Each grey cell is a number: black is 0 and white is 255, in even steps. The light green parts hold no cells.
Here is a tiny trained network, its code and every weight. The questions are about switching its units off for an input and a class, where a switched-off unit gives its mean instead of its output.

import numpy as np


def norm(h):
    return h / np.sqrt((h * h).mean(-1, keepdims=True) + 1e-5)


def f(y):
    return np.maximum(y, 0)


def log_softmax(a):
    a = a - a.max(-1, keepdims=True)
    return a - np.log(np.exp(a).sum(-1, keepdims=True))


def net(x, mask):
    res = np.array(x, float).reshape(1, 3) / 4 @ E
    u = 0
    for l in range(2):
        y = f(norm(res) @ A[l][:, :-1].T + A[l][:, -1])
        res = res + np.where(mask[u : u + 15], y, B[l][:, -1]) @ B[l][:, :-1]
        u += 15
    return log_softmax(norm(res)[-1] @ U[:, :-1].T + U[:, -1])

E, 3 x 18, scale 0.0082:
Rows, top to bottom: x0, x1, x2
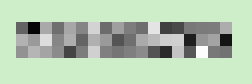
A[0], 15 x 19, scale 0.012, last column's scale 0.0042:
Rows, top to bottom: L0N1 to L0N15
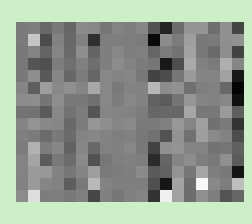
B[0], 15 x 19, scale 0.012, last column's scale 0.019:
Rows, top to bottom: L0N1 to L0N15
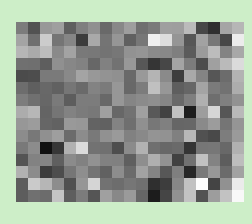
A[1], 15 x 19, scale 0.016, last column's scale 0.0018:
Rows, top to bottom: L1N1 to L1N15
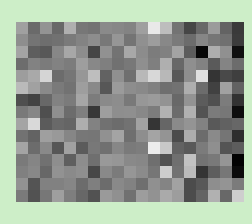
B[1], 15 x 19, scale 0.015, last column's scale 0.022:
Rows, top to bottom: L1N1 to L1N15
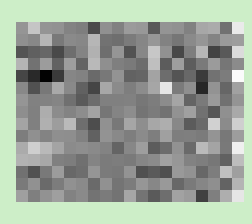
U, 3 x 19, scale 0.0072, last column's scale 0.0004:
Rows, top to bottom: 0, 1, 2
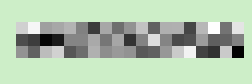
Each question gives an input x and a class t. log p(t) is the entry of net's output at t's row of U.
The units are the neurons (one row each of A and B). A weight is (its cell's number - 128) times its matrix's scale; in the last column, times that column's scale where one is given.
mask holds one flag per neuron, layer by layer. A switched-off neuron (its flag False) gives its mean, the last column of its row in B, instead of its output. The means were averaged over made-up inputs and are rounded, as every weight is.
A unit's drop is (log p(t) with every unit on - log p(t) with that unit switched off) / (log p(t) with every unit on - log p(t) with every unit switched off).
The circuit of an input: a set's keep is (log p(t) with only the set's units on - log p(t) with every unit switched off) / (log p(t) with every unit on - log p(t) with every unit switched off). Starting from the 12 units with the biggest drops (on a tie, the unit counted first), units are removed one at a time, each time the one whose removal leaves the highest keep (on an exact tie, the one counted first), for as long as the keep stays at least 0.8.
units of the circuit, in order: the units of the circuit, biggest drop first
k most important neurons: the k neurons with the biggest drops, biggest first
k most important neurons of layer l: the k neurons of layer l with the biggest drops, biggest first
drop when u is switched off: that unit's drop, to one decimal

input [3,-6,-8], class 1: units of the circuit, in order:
L0N14; L1N3
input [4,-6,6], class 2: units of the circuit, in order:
L0N1
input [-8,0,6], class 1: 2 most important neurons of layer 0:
L0N2; L0N4
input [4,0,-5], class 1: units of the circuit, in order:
L0N14; L1N3
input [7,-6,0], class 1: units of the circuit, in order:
L0N14; L1N3; L0N4
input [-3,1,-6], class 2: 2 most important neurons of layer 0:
L0N15; L0N14
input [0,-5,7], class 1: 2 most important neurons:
L0N15; L1N5
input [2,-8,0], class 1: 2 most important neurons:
L0N14; L0N8
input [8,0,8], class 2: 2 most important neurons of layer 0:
L0N2; L0N12
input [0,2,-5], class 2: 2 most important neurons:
L0N2; L0N14
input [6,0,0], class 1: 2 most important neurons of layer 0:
L0N2; L0N14
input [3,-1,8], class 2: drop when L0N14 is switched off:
0.2
